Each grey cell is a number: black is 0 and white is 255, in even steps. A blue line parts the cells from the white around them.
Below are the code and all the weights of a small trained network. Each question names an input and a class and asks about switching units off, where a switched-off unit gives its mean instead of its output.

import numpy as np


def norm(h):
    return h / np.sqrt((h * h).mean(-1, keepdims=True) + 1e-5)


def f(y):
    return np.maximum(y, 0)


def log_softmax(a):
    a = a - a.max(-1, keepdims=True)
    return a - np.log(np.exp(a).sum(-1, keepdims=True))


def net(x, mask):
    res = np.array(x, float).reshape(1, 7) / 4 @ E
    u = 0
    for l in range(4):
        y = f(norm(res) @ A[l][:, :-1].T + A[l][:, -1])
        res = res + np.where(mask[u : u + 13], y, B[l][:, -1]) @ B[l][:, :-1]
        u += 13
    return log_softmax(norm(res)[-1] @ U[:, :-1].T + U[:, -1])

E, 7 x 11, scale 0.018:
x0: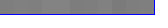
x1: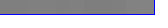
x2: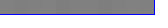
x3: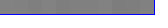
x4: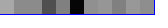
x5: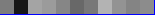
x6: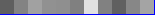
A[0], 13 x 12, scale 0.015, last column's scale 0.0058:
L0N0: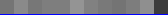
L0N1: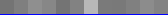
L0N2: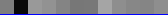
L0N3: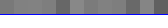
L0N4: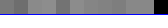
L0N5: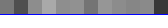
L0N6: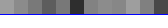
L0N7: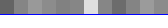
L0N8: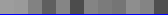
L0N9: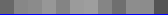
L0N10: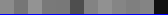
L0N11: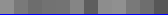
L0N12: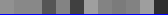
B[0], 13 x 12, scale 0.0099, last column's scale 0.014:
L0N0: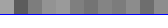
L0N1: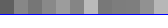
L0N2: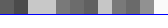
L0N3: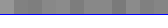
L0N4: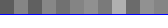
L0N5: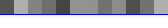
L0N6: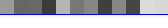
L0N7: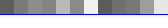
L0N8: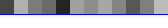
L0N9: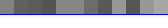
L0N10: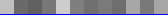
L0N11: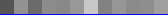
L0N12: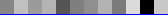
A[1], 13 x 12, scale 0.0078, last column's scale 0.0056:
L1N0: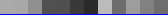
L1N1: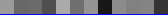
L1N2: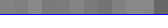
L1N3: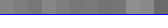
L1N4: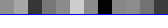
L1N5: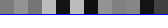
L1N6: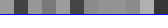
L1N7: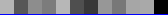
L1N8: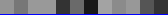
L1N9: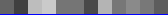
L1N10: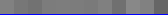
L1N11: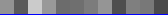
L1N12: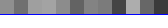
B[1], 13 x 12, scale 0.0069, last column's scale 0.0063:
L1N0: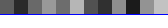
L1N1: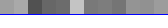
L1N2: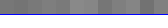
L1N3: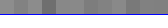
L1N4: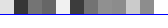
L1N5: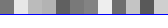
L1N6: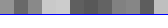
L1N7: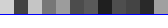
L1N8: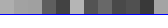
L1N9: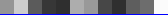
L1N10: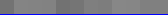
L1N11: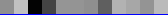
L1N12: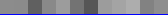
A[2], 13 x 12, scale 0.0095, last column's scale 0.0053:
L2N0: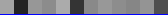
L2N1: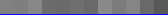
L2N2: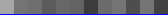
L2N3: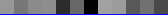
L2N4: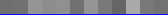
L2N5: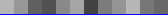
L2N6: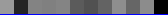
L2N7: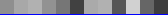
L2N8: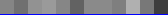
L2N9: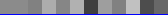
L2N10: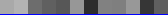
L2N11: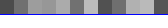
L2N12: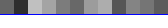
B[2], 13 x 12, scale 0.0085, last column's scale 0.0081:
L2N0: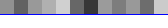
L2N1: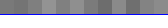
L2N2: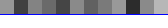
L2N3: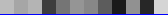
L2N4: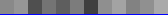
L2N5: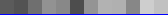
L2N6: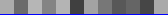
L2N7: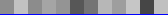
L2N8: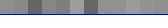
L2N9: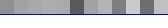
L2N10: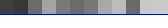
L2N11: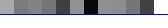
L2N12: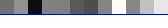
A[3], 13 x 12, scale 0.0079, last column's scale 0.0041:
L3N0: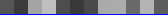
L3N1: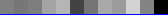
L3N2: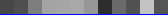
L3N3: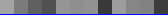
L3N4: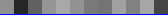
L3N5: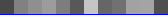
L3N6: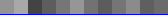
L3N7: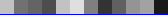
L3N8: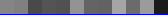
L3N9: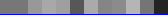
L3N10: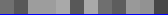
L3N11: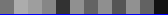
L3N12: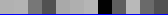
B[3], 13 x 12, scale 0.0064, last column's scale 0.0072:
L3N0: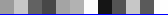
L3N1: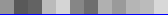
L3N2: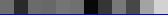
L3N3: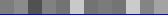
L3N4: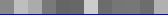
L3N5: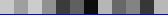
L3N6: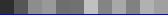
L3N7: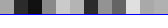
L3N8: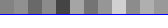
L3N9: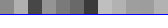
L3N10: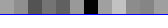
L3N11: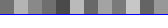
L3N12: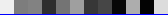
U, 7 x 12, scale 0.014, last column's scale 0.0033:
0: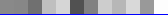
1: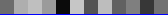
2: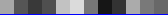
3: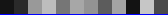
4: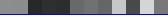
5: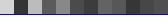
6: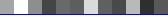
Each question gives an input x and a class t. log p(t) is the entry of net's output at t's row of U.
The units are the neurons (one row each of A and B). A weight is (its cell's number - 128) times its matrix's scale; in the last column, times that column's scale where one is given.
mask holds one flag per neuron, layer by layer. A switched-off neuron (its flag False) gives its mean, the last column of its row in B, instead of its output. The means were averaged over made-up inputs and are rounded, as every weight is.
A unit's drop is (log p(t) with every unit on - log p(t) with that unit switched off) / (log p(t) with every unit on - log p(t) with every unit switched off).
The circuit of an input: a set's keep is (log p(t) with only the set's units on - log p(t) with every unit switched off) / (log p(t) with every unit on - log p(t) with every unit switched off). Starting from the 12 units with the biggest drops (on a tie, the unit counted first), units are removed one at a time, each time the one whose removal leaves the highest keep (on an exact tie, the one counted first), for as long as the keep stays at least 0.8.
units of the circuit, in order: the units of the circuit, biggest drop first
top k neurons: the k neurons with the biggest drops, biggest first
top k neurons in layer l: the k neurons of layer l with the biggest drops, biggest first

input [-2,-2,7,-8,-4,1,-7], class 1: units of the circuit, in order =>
[L0N6]
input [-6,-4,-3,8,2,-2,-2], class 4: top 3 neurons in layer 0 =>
[L0N6, L0N7, L0N2]
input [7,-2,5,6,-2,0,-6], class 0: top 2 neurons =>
[L0N2, L0N11]
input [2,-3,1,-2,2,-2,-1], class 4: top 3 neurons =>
[L0N6, L0N7, L0N2]
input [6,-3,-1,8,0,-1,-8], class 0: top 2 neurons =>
[L0N2, L0N11]
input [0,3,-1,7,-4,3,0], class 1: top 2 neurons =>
[L0N7, L0N6]
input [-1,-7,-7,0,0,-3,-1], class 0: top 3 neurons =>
[L0N2, L0N7, L0N6]
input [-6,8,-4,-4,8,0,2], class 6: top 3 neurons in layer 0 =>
[L0N2, L0N12, L0N8]
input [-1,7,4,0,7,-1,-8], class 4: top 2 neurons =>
[L0N2, L0N8]
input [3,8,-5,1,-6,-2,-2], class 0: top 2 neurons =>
[L0N2, L0N7]
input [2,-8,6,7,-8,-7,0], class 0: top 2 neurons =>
[L0N7, L0N6]
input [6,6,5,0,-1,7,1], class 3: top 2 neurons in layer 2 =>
[L2N12, L2N11]
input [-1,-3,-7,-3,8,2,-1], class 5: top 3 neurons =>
[L0N6, L0N7, L1N0]
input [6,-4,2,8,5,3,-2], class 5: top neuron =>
[L0N6]
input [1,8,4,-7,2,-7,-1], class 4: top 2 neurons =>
[L0N7, L0N2]
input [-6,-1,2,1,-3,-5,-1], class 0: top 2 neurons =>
[L0N7, L0N6]
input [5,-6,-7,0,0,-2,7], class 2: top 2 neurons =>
[L0N2, L0N9]
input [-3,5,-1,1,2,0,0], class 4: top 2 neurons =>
[L0N6, L0N7]
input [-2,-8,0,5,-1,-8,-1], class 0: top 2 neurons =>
[L0N7, L0N6]
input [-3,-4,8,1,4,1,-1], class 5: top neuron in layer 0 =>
[L0N6]
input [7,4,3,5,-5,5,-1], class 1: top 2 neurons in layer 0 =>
[L0N7, L0N6]
